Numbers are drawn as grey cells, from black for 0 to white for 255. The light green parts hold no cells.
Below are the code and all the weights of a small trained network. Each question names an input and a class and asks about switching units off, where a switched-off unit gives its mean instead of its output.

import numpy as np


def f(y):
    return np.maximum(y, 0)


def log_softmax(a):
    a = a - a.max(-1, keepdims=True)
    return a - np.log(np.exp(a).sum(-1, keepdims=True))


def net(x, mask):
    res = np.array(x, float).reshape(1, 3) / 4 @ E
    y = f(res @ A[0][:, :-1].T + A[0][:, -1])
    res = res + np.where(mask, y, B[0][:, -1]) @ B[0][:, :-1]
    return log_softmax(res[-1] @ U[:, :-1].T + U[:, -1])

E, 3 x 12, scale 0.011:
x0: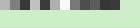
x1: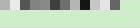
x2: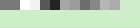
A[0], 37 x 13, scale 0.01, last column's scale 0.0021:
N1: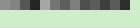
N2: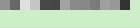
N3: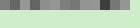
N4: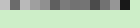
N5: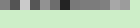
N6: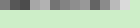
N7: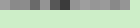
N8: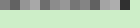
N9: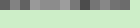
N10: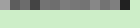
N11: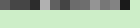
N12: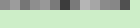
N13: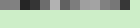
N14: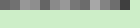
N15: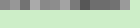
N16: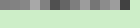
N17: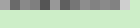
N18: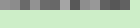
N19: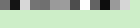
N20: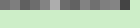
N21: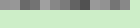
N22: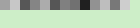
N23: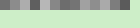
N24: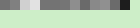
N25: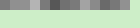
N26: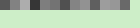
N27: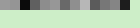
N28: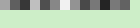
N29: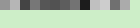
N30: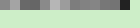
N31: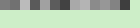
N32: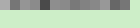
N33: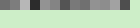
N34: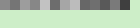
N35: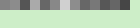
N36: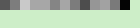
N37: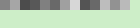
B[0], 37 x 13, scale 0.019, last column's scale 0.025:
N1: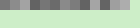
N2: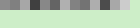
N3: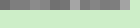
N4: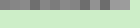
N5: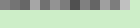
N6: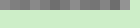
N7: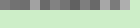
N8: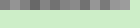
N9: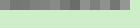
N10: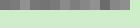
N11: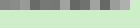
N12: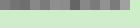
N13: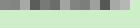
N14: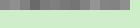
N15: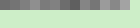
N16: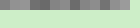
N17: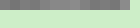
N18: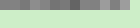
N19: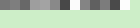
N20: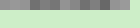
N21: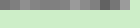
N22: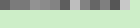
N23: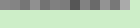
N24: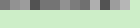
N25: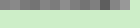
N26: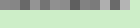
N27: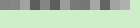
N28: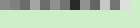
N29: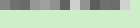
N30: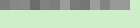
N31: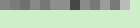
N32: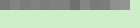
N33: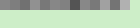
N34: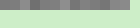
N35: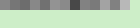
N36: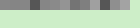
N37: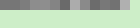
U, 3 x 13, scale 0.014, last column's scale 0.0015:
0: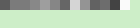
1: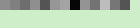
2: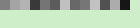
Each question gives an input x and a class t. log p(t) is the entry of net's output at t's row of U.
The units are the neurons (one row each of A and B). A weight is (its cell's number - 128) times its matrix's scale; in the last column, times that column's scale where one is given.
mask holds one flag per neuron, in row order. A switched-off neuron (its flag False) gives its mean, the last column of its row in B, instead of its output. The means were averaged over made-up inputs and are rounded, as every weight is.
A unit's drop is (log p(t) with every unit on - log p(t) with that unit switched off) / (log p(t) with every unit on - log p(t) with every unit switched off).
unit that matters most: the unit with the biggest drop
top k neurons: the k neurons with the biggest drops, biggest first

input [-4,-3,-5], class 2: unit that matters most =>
N28
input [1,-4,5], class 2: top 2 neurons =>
N2; N29
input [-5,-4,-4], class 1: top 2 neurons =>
N29; N22
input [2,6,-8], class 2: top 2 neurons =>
N19; N13
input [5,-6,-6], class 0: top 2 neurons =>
N19; N2
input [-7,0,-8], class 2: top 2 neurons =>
N13; N28
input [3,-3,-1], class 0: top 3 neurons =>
N19; N31; N5
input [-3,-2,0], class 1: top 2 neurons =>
N29; N22
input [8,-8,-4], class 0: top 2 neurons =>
N19; N3
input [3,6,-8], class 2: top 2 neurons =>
N19; N13
